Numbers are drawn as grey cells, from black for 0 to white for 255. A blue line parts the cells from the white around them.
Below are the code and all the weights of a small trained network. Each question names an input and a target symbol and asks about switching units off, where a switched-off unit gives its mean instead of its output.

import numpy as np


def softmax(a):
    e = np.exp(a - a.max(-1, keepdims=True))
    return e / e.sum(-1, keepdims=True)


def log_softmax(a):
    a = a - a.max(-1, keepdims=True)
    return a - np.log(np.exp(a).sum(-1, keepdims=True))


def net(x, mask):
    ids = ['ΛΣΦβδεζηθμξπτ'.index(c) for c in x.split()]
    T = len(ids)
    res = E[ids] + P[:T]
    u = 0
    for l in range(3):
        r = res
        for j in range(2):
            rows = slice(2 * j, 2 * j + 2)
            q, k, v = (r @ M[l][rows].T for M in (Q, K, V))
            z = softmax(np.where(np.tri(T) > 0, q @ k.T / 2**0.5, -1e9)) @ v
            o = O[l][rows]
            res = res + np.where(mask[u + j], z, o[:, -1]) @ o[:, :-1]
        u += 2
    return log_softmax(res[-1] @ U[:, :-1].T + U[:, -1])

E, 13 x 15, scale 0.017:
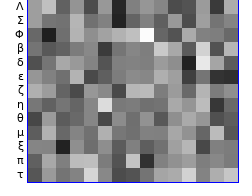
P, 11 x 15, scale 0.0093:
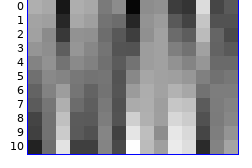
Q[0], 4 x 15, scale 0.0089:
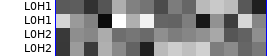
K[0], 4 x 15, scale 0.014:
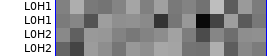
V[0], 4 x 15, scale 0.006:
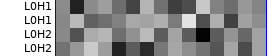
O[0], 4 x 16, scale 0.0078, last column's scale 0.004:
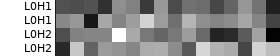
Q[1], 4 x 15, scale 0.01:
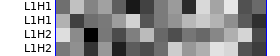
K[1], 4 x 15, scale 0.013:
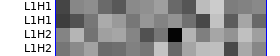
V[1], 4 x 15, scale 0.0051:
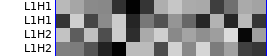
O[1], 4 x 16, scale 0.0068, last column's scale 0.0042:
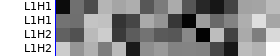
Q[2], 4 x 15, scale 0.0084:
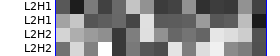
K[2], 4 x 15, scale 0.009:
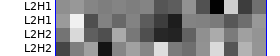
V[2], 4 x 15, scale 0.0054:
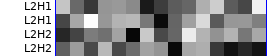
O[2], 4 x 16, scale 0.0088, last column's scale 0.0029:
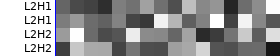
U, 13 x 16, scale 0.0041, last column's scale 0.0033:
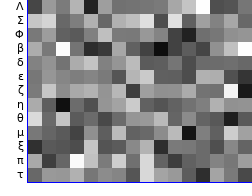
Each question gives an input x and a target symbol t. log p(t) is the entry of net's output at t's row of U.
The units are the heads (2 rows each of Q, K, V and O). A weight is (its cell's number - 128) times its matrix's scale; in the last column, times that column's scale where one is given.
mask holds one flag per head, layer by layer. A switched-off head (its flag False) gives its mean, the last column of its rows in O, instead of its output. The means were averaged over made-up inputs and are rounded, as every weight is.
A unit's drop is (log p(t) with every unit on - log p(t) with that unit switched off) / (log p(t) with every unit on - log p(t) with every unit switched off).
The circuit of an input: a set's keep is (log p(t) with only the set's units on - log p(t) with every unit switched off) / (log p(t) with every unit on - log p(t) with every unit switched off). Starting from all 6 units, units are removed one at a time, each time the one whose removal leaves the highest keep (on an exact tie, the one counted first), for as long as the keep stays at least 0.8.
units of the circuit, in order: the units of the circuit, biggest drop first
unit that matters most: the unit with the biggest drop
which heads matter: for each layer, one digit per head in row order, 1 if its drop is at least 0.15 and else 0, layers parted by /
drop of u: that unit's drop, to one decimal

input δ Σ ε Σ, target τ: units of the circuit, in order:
(L2H2; L1H1)
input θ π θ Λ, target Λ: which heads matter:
00 / 01 / 00
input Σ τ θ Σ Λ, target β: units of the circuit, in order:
(L0H1; L1H1)
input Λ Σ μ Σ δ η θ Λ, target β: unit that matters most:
L1H2
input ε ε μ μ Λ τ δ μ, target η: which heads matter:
11 / 00 / 01
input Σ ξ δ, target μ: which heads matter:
00 / 01 / 10
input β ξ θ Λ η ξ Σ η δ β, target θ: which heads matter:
00 / 11 / 00
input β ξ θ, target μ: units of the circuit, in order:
(L2H1; L1H2)
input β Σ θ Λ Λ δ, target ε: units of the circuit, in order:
(L0H2; L2H1; L1H1; L0H1)
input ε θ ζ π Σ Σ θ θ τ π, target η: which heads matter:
01 / 00 / 01
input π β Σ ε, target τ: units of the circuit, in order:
(L0H2; L2H2; L1H1)
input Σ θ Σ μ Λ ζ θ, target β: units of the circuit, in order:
(L1H2; L1H1)
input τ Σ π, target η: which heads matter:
00 / 10 / 11
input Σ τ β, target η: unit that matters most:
L2H2
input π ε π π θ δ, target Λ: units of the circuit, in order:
(L1H2; L0H2)
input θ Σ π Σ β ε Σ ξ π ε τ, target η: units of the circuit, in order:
(L2H2; L0H2)
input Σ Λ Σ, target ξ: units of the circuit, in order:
(L0H1; L2H2; L1H1)
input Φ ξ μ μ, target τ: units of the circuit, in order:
(L0H2; L2H2; L1H1; L0H1)
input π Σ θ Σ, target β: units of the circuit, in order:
(L0H1; L1H1)
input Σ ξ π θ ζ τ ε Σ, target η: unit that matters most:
L2H2
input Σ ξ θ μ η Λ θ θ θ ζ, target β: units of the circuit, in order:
(L1H2; L0H2)
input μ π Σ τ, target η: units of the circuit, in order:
(L2H2; L2H1)
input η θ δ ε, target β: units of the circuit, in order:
(L1H1; L1H2)
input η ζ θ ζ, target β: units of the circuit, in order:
(L1H2; L1H1)
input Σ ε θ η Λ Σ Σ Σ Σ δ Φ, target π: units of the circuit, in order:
(L2H1; L2H2)
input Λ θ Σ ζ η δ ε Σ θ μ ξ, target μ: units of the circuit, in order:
(L2H1; L1H2; L0H1)
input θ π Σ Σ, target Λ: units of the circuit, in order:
(L1H2)
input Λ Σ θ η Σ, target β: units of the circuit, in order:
(L1H2; L0H1)
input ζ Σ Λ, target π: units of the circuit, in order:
(L2H2; L0H1; L1H1)
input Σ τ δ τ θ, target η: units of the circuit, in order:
(L2H2; L2H1)
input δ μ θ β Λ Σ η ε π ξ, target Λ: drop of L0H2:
0.1
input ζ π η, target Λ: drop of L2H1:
0.0
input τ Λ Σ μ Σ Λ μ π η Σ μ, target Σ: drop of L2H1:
0.1
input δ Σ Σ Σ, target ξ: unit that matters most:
L0H2
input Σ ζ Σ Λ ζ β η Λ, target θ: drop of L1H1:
1.1
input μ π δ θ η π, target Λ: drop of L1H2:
0.5
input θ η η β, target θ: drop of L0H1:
0.1
